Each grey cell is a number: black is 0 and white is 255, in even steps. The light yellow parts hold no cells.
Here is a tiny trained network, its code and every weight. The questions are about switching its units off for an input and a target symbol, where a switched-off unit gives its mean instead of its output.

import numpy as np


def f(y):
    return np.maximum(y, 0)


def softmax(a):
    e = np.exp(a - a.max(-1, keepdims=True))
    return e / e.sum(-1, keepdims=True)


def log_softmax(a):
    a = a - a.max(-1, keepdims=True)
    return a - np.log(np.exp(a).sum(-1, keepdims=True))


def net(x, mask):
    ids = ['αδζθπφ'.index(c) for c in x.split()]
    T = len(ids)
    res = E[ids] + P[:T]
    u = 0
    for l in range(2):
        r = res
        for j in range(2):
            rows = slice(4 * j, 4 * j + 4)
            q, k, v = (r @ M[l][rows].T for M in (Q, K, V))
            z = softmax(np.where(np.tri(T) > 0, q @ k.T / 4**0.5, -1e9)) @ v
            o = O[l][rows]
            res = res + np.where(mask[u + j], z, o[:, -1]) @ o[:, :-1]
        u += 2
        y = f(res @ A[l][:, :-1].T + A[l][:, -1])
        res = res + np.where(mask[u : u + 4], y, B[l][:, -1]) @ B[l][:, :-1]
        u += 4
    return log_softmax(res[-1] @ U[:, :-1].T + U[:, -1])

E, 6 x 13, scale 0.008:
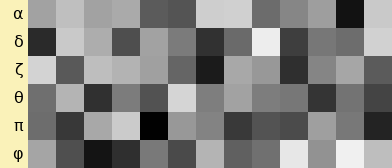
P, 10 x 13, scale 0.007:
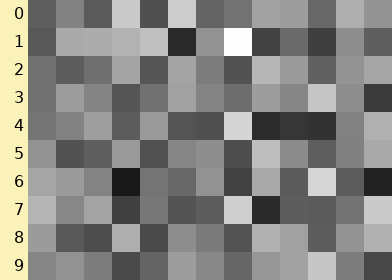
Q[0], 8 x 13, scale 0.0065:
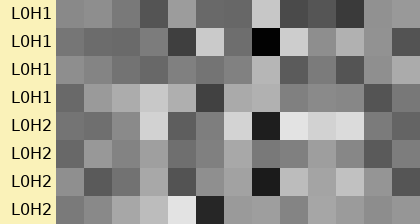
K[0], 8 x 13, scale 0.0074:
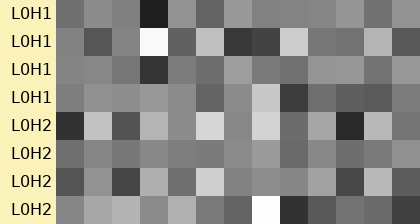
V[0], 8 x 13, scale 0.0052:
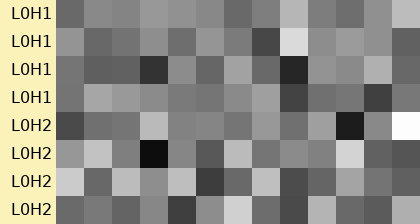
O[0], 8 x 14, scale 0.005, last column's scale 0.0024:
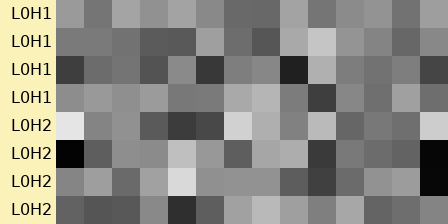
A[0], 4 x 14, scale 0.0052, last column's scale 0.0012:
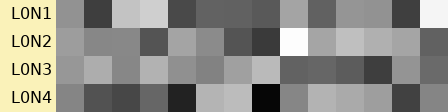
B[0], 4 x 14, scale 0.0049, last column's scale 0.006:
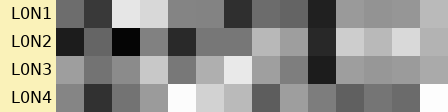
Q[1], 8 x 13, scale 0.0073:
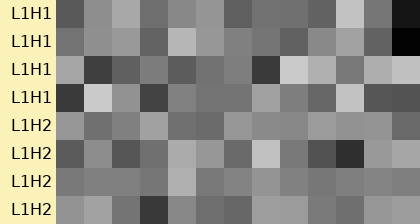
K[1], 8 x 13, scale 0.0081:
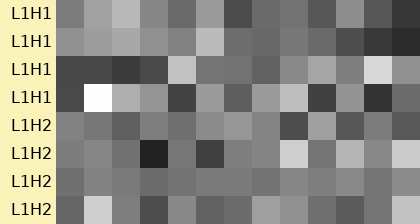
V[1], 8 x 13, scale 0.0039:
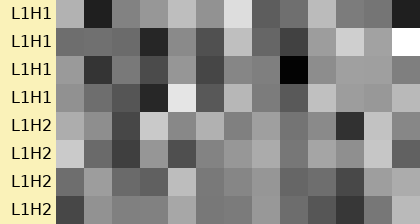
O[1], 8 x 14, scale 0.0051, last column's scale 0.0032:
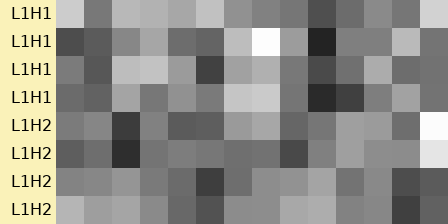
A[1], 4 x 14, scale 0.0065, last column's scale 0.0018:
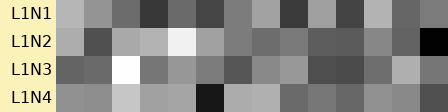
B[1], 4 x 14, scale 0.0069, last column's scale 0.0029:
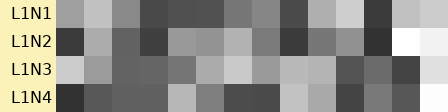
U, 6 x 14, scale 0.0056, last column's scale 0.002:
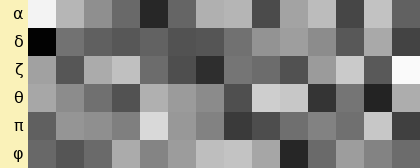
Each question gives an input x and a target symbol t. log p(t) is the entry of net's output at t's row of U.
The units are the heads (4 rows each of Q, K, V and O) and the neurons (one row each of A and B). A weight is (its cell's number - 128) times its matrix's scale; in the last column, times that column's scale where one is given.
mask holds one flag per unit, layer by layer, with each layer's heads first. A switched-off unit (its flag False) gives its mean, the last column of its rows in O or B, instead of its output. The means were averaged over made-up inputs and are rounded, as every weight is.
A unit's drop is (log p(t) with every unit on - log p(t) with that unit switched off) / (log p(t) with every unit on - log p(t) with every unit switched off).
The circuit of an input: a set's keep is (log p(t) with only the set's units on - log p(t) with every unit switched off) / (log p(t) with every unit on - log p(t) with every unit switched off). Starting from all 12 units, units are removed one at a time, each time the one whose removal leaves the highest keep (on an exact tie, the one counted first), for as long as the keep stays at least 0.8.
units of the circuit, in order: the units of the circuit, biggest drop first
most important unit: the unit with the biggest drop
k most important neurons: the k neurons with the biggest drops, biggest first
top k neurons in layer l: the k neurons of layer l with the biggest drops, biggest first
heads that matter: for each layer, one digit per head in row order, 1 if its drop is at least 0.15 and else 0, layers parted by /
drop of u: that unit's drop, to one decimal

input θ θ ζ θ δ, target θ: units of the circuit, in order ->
(L1H2; L1N3)
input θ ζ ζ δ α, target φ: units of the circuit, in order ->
(L0N3; L0H1; L1N4)
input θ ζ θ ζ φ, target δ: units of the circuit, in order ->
(L1N4; L1H1; L1N1; L0H1)
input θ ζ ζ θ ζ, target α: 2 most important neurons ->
(L0N4; L1N1)
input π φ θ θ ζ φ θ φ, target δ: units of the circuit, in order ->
(L1N4; L1H1; L0H1; L1N1)
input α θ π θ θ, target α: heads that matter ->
00 / 00
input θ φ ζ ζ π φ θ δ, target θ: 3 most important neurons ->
(L1N3; L1N4; L1N2)
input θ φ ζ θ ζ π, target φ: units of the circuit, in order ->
(L1H1; L0H1)
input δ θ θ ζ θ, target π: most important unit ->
L0H2
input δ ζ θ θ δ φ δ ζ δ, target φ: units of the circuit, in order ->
(L1H1; L0N2)
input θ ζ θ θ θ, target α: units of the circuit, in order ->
(L1N1; L0N4; L1N4)
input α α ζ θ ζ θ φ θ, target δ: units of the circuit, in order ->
(L0H2; L1H1; L0N4)
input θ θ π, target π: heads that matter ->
00 / 11
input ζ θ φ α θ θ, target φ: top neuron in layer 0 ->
(L0N4)
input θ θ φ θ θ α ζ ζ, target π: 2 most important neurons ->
(L1N2; L0N2)
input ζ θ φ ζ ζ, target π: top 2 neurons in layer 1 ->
(L1N2; L1N4)
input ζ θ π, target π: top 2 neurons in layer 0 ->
(L0N4; L0N1)
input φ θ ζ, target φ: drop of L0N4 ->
0.0
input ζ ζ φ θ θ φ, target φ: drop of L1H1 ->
0.8
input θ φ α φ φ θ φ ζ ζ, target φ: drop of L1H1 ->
1.1
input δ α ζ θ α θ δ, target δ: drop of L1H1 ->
0.8
